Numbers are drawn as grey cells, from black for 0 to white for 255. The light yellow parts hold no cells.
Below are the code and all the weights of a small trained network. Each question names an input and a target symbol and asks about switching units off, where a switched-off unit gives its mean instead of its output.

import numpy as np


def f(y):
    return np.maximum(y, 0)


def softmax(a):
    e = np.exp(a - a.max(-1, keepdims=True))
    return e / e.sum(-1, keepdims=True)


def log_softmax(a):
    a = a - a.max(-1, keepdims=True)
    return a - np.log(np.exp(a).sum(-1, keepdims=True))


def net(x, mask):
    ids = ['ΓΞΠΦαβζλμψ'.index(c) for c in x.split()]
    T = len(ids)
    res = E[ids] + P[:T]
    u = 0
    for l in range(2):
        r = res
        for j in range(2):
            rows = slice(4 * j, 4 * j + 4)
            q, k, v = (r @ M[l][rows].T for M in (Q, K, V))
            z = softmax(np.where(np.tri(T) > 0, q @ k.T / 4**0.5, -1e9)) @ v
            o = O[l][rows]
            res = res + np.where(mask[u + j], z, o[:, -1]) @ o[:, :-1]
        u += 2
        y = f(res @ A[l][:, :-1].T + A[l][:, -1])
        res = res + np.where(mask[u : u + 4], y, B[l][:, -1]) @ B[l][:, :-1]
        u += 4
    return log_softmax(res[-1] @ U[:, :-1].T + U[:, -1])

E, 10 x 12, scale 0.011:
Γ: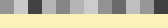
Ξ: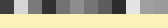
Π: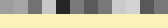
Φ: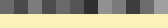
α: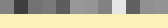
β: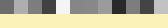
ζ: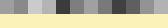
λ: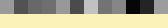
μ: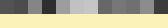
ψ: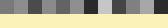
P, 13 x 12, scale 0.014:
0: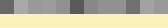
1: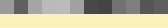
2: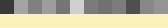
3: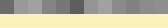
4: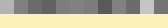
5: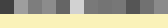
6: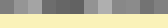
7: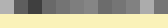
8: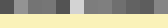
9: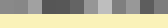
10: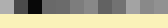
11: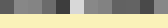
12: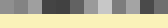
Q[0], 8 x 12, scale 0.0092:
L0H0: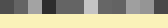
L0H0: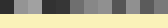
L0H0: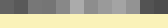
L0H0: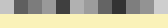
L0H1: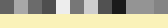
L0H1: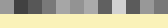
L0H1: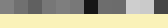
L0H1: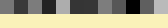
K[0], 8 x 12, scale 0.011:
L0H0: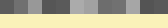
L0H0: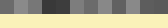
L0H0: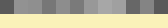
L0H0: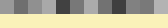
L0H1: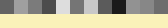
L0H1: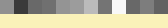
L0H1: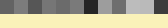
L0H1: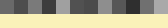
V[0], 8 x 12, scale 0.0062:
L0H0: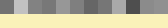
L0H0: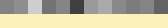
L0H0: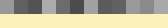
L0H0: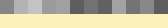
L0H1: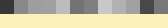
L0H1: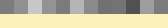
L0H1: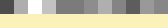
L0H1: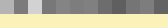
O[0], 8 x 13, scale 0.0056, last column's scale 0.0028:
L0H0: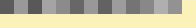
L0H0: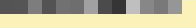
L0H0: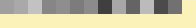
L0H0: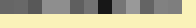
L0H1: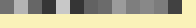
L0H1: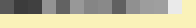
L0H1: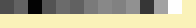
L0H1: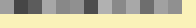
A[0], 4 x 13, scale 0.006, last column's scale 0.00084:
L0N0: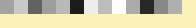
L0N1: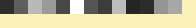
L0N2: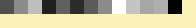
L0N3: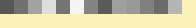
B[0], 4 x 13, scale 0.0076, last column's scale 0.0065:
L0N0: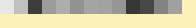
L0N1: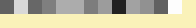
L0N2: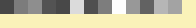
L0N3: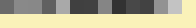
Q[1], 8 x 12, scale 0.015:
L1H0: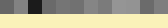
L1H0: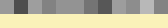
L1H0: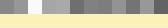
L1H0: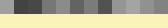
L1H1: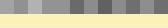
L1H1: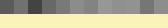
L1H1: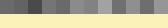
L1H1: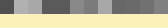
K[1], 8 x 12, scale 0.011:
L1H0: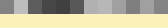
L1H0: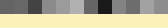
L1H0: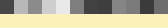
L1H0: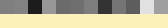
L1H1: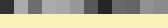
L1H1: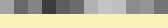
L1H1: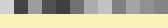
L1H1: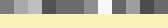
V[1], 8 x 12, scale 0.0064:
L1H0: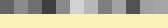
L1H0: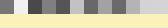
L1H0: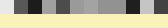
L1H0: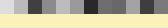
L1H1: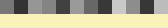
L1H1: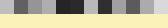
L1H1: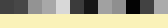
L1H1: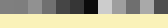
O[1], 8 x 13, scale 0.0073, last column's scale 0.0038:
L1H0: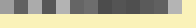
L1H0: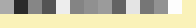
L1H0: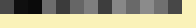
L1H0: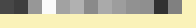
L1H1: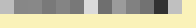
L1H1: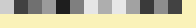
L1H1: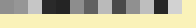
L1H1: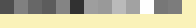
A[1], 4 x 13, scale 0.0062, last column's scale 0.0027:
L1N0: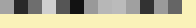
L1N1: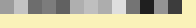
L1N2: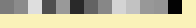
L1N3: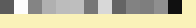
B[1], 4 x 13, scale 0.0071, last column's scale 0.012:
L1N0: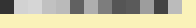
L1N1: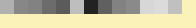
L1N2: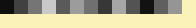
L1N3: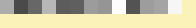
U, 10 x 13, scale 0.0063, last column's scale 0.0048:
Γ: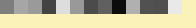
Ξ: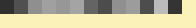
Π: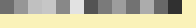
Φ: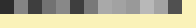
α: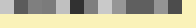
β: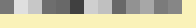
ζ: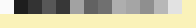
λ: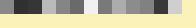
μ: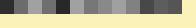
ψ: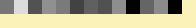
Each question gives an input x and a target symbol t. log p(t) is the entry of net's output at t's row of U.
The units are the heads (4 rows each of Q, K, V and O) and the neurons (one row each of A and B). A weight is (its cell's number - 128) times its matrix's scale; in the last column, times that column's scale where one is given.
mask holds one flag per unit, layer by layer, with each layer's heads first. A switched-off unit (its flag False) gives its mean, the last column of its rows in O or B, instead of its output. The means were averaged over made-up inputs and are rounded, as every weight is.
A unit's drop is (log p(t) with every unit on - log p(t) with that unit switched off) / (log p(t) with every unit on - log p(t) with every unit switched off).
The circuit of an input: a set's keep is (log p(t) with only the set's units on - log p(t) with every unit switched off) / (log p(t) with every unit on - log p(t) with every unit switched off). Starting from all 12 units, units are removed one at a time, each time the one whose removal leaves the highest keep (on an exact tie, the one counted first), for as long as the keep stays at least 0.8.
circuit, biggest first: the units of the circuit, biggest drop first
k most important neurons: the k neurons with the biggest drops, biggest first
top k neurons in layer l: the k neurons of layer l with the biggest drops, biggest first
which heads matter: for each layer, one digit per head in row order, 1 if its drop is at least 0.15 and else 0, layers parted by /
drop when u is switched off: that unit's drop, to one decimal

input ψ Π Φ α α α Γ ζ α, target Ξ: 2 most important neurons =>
(L0N0 L0N3)
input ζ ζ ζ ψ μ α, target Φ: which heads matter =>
00 / 01
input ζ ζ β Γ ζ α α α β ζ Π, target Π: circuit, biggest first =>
(L0H1 L1H1 L1N3)
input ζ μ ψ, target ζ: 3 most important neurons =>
(L0N1 L1N0 L1N1)
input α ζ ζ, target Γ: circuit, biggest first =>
(L0H1 L1H0 L0N2 L0N3)
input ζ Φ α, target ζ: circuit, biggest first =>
(L1H1 L1N0 L1H0)
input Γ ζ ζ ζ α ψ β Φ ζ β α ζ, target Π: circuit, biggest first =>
(L1N3 L1H0)
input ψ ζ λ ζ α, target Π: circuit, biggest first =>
(L0H1 L1H1 L0N1)
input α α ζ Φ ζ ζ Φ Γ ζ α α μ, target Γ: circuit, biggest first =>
(L1H0 L1N3)
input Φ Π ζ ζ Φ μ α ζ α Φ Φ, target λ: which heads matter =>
00 / 11
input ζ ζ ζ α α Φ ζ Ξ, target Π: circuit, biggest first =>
(L0H1 L1H0 L0H0)
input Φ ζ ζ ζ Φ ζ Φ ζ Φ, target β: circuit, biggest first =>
(L1H1 L0N1 L1H0)
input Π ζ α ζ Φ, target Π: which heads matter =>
01 / 11
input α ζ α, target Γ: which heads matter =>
00 / 10
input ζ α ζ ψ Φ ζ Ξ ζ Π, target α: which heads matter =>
00 / 10
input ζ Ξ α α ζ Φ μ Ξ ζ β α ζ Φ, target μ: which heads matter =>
00 / 01
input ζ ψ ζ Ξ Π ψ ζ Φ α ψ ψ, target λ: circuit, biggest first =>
(L1N1 L1H0)
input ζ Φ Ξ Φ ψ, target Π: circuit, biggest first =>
(L0H1 L1H0)
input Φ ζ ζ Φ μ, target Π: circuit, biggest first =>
(L0H1 L1H0 L0N3)
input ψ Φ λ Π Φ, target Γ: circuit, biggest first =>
(L1N3)
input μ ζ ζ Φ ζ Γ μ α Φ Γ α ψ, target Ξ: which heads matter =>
00 / 11
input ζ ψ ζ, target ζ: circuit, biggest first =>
(L0H1 L1H1 L1N0)
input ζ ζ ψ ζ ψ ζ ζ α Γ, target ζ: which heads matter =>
00 / 01
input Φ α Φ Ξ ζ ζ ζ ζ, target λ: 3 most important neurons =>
(L1N0 L0N1 L0N3)
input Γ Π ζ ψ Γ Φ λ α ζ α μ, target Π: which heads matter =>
11 / 11
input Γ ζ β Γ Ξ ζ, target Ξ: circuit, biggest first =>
(L1H1 L0H1)
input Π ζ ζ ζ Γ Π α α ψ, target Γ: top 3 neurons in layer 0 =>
(L0N2 L0N0 L0N3)
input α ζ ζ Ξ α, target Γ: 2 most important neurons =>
(L1N3 L0N1)
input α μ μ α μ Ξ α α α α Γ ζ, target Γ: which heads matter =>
00 / 10
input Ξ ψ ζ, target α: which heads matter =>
01 / 10
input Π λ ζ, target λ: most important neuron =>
(L0N0)
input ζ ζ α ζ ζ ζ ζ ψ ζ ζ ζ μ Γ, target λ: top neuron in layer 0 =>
(L0N0)
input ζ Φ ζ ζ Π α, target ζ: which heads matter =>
00 / 11
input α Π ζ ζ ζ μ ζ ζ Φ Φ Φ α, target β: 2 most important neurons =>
(L0N1 L0N2)
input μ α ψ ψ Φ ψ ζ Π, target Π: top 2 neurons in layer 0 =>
(L0N3 L0N1)
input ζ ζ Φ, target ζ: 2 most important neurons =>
(L0N1 L1N0)
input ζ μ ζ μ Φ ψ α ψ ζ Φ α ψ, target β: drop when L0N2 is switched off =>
0.2
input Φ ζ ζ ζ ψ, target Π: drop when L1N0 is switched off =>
0.0
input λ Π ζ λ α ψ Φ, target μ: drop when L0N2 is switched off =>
0.2
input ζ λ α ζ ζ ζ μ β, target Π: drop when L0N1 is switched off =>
0.1
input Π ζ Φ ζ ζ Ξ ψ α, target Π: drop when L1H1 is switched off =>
0.2
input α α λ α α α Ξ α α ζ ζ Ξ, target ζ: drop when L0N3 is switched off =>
0.0
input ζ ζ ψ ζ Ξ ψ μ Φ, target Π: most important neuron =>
(L0N3)
